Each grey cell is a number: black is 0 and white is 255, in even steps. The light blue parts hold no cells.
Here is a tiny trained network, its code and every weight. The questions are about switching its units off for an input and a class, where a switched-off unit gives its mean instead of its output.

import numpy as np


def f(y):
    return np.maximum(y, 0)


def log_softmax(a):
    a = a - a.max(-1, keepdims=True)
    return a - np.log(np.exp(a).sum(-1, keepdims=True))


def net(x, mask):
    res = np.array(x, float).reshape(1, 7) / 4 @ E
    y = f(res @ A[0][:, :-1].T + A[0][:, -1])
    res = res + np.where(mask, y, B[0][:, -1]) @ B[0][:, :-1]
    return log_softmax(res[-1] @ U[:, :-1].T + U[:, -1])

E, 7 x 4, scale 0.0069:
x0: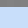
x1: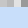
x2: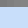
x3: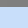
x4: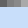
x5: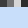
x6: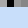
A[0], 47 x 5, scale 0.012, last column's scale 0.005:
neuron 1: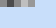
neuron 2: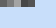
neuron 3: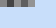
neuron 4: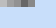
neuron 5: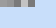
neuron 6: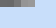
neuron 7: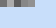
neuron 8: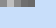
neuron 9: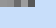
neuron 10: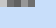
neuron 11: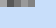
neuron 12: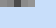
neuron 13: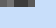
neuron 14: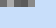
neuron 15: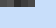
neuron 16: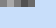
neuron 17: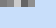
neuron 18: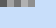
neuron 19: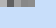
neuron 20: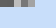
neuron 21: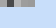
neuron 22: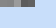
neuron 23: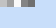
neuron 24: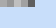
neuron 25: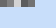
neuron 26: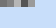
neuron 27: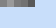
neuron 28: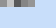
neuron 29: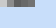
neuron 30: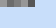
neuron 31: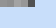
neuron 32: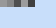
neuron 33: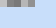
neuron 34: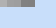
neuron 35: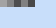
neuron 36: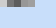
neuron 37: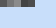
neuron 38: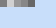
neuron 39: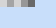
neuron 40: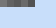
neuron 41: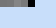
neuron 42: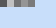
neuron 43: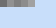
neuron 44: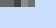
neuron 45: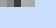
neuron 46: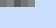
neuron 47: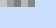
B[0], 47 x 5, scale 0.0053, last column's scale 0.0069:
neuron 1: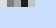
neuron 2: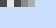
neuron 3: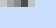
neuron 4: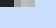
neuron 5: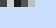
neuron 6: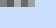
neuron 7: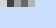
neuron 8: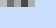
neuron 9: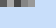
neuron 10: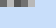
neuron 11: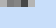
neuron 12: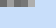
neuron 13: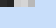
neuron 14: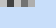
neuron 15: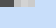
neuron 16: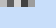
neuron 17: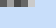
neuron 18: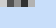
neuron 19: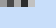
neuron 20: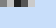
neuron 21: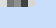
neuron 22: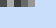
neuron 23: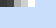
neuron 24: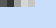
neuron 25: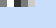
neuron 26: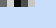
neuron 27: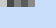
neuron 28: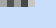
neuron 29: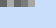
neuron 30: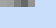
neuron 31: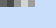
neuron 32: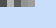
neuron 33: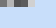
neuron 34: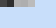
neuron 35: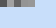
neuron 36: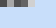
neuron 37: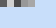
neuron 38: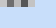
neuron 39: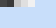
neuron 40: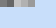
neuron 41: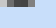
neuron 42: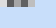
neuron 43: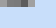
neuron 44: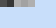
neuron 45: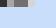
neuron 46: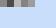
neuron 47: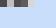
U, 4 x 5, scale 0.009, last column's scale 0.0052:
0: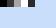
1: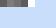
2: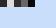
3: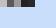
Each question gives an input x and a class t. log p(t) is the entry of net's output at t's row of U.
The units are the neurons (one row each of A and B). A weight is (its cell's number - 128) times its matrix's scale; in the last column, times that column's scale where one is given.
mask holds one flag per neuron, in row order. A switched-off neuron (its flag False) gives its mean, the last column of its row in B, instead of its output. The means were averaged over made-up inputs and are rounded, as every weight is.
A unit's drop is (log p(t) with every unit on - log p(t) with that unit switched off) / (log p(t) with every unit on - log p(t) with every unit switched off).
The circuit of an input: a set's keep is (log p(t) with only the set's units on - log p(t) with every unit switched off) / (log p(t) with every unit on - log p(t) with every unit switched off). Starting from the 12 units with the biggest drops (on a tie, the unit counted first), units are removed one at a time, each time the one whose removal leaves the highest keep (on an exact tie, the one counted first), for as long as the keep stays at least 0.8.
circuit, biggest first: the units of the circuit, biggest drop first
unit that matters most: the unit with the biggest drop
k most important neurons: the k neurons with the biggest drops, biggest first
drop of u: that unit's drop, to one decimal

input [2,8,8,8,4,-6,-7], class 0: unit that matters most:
neuron 39
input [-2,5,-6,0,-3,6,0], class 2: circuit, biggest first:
(neuron 25; neuron 26)
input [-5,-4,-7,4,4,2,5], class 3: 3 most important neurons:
(neuron 23; neuron 39; neuron 3)
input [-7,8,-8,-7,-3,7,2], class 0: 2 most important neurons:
(neuron 23; neuron 39)
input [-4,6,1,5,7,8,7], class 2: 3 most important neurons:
(neuron 25; neuron 20; neuron 26)
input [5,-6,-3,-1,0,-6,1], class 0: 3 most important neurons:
(neuron 44; neuron 15; neuron 13)
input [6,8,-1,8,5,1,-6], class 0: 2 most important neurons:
(neuron 23; neuron 39)
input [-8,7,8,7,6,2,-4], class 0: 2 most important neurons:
(neuron 23; neuron 39)
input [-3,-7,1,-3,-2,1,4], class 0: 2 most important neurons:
(neuron 15; neuron 13)
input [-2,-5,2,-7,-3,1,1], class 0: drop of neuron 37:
0.0
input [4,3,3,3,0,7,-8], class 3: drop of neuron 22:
-0.1
